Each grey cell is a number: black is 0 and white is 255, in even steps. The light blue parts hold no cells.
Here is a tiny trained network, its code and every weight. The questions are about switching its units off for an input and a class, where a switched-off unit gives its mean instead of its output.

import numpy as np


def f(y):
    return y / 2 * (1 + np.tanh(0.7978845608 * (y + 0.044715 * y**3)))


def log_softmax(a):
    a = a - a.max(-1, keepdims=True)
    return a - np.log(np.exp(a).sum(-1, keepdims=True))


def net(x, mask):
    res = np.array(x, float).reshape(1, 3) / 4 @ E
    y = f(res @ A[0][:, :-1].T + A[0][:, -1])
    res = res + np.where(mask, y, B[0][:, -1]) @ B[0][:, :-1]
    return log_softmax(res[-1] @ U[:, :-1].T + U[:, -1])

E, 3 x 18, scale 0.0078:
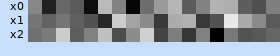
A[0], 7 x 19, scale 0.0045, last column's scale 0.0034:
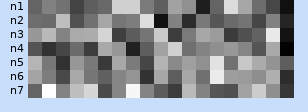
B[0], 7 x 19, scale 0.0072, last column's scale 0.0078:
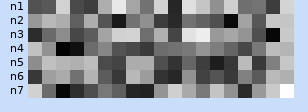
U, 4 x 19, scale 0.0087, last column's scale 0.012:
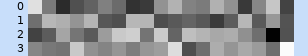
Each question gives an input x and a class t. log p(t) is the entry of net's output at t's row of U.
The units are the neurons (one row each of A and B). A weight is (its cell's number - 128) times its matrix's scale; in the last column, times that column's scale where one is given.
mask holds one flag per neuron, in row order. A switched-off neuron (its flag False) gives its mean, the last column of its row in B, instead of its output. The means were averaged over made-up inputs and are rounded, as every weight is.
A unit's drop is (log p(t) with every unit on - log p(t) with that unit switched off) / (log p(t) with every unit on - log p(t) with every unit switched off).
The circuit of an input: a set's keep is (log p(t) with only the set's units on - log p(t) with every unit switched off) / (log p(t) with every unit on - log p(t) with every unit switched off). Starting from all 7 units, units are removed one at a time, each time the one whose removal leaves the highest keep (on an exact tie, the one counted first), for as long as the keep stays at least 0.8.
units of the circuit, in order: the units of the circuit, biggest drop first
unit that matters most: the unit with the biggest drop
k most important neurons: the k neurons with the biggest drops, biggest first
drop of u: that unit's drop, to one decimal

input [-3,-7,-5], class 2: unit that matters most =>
n3
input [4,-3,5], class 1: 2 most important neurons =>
n7, n2
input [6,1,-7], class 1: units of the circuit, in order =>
n5, n6
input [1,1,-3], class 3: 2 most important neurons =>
n2, n7
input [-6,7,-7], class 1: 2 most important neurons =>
n5, n6
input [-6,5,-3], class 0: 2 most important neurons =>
n7, n3
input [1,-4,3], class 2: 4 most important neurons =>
n7, n3, n5, n6
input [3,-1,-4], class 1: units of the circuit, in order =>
n7, n5
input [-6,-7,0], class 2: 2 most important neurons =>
n3, n4
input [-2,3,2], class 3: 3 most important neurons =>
n3, n5, n6
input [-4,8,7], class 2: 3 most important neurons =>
n1, n5, n6
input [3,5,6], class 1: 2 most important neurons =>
n2, n7
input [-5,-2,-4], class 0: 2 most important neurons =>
n7, n2
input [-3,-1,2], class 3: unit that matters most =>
n4
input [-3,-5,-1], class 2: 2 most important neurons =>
n3, n4
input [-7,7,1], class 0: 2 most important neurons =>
n7, n3
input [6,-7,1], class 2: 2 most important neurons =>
n3, n7
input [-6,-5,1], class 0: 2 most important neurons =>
n7, n1
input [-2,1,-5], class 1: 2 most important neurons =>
n5, n6
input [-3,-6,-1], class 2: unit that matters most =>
n3
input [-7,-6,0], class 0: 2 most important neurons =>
n7, n1
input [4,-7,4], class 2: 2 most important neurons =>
n3, n7
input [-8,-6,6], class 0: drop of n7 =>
1.0
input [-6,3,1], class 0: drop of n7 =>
0.4
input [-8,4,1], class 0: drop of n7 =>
0.6
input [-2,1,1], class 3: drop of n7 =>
0.2
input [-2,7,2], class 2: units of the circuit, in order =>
n1
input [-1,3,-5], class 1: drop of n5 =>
0.2
